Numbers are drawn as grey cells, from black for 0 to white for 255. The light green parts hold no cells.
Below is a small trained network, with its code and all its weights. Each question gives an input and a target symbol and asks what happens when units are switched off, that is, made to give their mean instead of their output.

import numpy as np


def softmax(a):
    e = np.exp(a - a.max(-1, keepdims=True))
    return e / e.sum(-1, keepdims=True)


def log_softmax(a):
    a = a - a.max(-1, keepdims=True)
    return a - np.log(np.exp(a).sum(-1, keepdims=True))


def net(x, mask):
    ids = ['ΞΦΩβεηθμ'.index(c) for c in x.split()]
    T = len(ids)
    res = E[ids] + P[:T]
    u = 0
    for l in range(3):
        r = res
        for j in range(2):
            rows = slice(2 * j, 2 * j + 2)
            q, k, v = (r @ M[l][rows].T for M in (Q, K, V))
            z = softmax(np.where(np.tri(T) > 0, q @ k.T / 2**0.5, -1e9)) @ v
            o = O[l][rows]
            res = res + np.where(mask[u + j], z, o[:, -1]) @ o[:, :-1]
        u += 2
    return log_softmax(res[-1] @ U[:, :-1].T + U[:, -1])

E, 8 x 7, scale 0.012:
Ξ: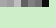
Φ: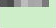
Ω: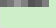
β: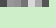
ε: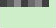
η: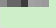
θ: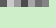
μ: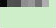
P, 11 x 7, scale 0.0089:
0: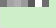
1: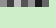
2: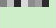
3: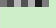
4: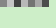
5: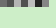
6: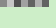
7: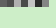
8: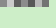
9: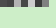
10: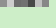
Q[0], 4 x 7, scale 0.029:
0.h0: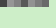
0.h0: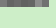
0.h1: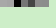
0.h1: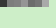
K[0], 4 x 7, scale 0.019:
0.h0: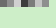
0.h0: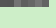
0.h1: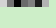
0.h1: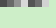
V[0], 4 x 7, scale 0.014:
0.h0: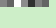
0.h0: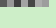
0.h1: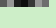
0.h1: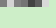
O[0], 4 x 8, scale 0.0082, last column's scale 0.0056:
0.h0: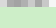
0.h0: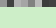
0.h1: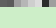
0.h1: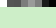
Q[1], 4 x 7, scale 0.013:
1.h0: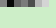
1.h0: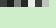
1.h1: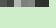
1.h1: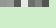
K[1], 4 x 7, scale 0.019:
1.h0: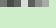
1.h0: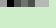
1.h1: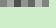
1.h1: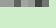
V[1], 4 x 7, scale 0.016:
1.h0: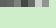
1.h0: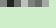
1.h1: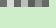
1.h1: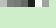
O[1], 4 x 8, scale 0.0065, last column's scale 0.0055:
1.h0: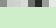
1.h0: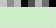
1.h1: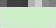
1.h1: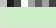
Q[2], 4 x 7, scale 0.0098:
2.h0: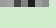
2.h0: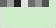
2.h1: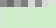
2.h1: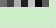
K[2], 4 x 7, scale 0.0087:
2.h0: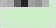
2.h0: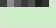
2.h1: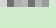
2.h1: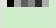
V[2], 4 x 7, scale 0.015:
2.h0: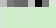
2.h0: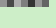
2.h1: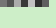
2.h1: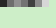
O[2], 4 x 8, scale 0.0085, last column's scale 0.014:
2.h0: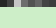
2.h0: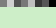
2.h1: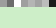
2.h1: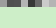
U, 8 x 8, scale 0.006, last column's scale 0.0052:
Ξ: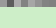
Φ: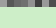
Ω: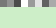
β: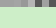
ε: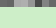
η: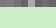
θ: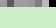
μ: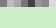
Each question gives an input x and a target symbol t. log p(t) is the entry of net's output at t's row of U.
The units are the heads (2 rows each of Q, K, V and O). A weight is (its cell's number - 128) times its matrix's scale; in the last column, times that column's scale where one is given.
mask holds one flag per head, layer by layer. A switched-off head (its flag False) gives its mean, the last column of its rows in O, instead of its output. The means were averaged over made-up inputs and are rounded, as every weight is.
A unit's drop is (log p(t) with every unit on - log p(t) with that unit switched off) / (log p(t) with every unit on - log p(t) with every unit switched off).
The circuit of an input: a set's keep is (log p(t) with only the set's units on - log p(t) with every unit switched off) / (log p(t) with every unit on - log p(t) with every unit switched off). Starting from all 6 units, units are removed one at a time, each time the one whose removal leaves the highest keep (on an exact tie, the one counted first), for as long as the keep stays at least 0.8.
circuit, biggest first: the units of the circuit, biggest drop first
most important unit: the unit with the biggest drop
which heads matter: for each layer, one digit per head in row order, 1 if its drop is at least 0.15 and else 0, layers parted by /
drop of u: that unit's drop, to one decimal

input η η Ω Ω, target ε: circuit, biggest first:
[2.h0 1.h1 1.h0]
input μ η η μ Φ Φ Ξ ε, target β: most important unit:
0.h0
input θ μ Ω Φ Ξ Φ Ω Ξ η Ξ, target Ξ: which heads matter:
01 / 00 / 01
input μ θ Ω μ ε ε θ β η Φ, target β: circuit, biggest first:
[0.h0 2.h0 1.h0]
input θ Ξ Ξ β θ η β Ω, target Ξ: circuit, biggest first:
[2.h1 0.h1 1.h1]
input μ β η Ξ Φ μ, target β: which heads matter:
10 / 10 / 10
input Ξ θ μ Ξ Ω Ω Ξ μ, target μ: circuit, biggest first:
[0.h0 1.h1 1.h0]
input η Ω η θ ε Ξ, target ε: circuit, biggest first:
[2.h0 1.h1]
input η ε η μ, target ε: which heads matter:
00 / 11 / 10
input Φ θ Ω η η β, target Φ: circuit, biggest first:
[0.h1 2.h1 1.h1]
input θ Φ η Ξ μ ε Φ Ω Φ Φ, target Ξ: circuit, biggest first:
[0.h1 2.h1 1.h0]
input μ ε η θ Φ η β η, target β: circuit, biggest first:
[2.h0 0.h0 1.h0]
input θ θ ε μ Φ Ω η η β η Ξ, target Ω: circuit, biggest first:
[1.h0 0.h1]
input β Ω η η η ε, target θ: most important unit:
2.h1
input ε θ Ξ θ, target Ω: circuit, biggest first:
[0.h1 2.h0]
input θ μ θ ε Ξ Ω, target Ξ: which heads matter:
01 / 10 / 01
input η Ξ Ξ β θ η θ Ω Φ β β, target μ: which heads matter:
01 / 01 / 00
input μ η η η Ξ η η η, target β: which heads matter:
10 / 10 / 11
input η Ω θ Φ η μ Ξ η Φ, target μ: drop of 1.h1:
0.3
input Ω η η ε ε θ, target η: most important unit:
0.h0
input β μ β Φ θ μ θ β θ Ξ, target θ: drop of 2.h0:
0.1
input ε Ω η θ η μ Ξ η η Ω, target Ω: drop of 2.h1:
0.1
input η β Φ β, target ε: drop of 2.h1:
0.0
